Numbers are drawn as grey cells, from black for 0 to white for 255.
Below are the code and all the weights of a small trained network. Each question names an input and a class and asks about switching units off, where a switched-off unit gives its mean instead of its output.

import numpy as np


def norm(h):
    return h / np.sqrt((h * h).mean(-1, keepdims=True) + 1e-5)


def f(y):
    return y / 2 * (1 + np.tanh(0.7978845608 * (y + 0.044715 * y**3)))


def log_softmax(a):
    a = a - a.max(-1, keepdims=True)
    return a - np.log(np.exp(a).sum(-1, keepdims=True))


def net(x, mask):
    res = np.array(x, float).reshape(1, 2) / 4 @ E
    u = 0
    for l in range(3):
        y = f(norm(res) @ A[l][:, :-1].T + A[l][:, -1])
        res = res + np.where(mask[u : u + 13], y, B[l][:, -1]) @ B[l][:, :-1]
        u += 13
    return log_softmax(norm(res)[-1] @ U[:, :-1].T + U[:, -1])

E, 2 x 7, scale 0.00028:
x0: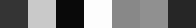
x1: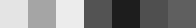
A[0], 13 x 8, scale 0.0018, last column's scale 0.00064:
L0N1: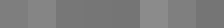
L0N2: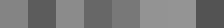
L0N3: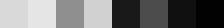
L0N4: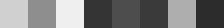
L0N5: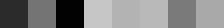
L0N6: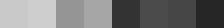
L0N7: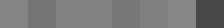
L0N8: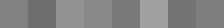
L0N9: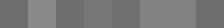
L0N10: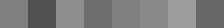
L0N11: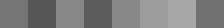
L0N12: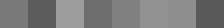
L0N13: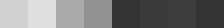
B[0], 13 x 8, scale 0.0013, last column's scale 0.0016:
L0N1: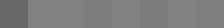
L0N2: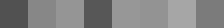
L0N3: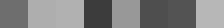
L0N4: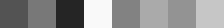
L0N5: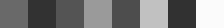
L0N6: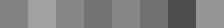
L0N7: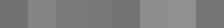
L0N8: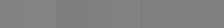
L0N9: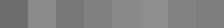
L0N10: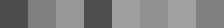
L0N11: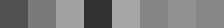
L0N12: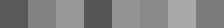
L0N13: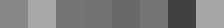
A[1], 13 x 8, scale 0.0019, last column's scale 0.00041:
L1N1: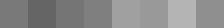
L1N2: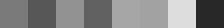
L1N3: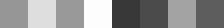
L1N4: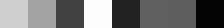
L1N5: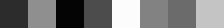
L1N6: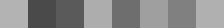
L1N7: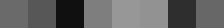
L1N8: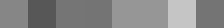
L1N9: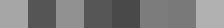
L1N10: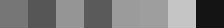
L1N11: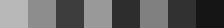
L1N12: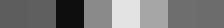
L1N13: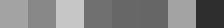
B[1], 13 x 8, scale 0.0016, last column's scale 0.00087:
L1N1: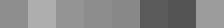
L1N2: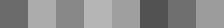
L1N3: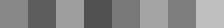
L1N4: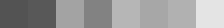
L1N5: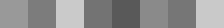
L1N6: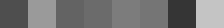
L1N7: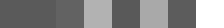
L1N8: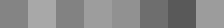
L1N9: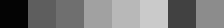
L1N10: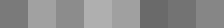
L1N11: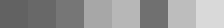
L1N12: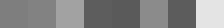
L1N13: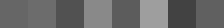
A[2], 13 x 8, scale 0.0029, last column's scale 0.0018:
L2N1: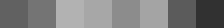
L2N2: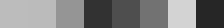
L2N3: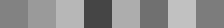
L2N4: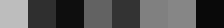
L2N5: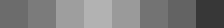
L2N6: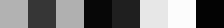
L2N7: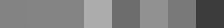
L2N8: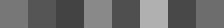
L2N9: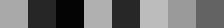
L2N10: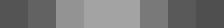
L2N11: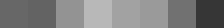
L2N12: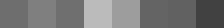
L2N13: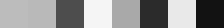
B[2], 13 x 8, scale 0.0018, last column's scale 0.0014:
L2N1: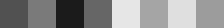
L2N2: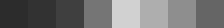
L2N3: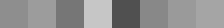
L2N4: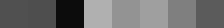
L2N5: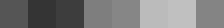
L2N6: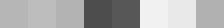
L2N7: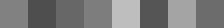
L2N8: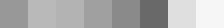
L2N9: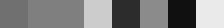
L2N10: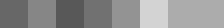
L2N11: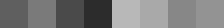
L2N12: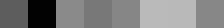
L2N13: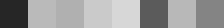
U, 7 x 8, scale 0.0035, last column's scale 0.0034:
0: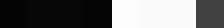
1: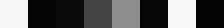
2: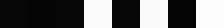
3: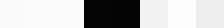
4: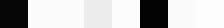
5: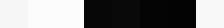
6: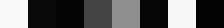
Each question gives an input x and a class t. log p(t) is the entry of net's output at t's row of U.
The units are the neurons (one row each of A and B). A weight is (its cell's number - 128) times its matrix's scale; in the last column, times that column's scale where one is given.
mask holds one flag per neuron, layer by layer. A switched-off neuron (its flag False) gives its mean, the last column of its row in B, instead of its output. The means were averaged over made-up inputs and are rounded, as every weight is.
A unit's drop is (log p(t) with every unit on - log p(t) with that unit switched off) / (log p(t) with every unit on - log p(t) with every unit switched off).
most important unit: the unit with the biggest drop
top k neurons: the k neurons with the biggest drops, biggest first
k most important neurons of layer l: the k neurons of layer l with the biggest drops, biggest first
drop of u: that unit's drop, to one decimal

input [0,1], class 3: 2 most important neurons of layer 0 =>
(L0N5, L0N4)
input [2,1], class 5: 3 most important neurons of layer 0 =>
(L0N4, L0N3, L0N6)
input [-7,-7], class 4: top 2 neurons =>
(L1N2, L0N5)
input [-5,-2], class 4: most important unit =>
L0N5
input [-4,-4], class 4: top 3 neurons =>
(L0N5, L1N2, L1N7)
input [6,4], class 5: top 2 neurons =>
(L0N3, L2N6)
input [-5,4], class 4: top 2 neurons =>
(L0N5, L0N4)
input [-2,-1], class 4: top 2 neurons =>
(L0N5, L2N13)
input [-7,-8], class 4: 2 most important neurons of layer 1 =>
(L1N2, L1N10)
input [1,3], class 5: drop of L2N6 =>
0.1
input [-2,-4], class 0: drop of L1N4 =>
0.0
